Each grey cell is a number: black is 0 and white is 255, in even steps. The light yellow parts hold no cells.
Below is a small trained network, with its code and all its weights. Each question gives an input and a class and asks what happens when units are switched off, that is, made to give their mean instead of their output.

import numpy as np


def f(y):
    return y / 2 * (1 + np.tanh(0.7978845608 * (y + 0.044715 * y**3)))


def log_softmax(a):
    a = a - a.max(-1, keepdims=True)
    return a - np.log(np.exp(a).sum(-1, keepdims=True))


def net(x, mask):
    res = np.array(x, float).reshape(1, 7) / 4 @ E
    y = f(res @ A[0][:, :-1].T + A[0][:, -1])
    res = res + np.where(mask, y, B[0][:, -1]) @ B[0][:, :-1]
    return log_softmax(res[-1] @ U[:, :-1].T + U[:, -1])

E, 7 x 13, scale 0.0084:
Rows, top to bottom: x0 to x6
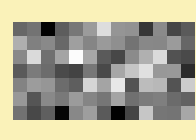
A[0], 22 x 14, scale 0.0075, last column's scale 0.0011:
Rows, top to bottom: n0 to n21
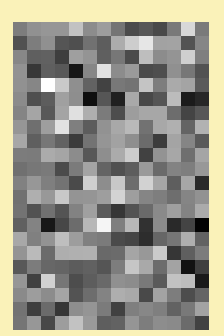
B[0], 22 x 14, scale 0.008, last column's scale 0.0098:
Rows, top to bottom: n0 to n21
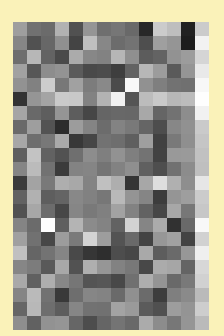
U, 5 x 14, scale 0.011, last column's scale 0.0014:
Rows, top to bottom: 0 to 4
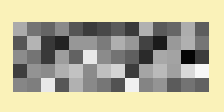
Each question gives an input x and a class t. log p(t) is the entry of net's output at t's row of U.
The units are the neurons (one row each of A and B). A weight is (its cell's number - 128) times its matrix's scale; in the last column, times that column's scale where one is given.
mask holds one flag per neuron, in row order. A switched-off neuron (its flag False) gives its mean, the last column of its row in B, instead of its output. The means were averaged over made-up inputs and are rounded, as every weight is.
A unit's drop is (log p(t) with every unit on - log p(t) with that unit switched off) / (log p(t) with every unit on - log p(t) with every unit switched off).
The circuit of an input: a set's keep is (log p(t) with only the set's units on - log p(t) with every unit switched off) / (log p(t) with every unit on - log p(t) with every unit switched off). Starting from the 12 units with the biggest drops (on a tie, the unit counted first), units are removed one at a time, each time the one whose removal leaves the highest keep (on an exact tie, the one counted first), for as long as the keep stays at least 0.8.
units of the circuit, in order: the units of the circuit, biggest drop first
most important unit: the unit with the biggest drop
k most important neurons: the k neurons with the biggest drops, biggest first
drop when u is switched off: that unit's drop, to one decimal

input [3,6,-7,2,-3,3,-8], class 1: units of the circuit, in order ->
(n9)
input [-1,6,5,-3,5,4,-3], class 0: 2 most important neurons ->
(n16, n5)
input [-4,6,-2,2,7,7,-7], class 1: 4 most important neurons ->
(n5, n7, n12, n19)
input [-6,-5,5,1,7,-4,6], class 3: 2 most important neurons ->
(n11, n14)
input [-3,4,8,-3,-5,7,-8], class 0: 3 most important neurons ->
(n16, n6, n21)
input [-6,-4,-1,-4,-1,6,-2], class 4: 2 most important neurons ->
(n4, n1)
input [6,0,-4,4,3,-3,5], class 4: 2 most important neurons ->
(n14, n3)
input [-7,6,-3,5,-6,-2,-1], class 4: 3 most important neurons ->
(n4, n11, n18)
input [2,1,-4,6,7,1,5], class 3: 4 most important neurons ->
(n11, n0, n15, n2)
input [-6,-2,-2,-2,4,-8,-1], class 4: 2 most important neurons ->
(n4, n5)
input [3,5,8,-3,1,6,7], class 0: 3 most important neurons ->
(n16, n6, n21)
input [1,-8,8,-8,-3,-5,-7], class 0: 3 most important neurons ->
(n16, n6, n21)
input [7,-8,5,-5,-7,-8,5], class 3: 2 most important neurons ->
(n5, n4)
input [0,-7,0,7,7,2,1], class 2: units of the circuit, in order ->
(n1)
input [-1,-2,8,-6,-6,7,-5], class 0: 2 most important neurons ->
(n16, n6)
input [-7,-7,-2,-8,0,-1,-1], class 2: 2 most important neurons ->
(n15, n0)
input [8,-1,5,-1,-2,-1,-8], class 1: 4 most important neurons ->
(n12, n9, n7, n19)
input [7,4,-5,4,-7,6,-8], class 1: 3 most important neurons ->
(n19, n9, n7)
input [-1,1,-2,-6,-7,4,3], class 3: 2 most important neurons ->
(n5, n1)
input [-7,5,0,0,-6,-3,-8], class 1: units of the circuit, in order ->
(n7)
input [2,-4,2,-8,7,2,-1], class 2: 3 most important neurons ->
(n0, n5, n15)
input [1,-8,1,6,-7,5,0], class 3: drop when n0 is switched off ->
0.2
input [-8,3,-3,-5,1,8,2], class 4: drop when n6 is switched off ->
0.0
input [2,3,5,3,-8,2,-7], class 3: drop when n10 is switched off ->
0.1
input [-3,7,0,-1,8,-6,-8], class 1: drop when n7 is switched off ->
0.3
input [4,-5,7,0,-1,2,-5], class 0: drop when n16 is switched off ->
0.2
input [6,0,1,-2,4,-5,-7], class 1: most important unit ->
n12
